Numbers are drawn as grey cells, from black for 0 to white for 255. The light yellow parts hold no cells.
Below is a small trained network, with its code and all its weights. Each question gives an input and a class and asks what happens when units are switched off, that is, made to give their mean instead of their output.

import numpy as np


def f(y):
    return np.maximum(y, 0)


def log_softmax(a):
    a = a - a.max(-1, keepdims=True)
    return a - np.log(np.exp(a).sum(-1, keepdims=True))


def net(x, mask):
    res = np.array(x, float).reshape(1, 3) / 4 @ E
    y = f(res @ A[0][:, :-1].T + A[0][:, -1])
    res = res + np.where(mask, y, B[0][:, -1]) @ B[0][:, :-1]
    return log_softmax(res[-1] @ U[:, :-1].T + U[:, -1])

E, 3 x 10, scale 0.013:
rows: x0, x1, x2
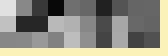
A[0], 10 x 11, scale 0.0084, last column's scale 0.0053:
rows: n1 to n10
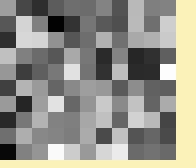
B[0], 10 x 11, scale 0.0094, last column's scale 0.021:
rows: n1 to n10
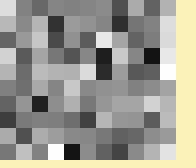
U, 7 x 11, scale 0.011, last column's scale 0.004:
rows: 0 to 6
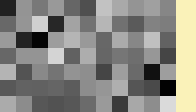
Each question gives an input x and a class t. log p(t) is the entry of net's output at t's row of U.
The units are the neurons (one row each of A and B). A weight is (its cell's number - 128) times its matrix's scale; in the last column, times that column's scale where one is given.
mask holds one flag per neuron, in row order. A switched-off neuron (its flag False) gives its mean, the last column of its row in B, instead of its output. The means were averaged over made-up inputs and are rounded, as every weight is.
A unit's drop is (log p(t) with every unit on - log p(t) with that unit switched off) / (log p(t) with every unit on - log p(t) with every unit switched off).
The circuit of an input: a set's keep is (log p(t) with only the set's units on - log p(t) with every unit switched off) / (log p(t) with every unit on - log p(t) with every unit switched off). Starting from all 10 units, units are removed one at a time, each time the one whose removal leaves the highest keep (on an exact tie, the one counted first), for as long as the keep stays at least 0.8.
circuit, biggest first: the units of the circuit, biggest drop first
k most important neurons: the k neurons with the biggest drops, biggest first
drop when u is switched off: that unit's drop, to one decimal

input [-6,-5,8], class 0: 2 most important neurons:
n5, n3
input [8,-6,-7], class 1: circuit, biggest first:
n2
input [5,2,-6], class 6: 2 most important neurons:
n5, n4
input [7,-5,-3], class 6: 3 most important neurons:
n5, n3, n1
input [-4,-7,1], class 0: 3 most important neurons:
n10, n8, n5
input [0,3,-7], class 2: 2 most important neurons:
n2, n3
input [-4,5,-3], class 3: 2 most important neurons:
n10, n3
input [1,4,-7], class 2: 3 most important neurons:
n2, n3, n10
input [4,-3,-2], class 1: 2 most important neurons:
n10, n2
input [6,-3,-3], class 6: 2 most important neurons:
n5, n3
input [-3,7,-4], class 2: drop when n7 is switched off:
0.2
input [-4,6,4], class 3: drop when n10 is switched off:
0.3
